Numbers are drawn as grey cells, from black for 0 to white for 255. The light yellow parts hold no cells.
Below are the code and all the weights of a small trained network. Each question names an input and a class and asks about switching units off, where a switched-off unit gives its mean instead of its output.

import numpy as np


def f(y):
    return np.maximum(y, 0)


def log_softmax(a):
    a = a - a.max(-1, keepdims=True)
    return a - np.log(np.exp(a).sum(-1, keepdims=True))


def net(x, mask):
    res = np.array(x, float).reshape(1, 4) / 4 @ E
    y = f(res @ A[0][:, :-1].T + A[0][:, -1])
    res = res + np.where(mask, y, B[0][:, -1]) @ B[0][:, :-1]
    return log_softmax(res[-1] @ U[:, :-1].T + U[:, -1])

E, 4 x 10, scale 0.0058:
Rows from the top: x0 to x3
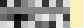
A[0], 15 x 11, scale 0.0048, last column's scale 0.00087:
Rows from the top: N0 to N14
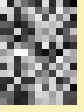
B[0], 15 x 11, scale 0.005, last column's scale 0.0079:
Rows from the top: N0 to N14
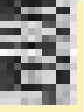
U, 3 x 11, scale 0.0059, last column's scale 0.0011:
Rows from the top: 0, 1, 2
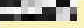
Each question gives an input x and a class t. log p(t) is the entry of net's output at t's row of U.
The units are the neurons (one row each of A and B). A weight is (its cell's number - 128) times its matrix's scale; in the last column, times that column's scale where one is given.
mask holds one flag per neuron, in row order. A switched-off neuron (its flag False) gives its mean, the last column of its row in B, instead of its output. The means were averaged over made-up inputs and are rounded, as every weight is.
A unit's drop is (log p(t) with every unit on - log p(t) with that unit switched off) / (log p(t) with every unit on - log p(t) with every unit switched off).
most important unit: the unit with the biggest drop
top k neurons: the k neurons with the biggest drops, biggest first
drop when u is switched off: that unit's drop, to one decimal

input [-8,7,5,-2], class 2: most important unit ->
N0
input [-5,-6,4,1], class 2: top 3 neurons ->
[N0; N6; N7]
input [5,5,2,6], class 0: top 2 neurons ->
[N10; N8]
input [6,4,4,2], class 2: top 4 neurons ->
[N2; N12; N9; N7]
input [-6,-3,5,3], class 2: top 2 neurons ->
[N0; N6]
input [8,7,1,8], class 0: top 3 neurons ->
[N10; N8; N1]
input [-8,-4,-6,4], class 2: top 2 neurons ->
[N0; N6]
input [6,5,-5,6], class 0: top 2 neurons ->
[N10; N8]
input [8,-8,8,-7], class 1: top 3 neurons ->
[N3; N13; N14]
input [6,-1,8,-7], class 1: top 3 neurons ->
[N3; N13; N14]
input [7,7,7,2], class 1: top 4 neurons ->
[N3; N13; N5; N14]
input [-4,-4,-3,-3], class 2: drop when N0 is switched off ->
0.3
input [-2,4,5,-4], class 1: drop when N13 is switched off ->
0.2
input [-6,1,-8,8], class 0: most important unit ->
N1
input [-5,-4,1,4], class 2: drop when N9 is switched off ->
-0.1
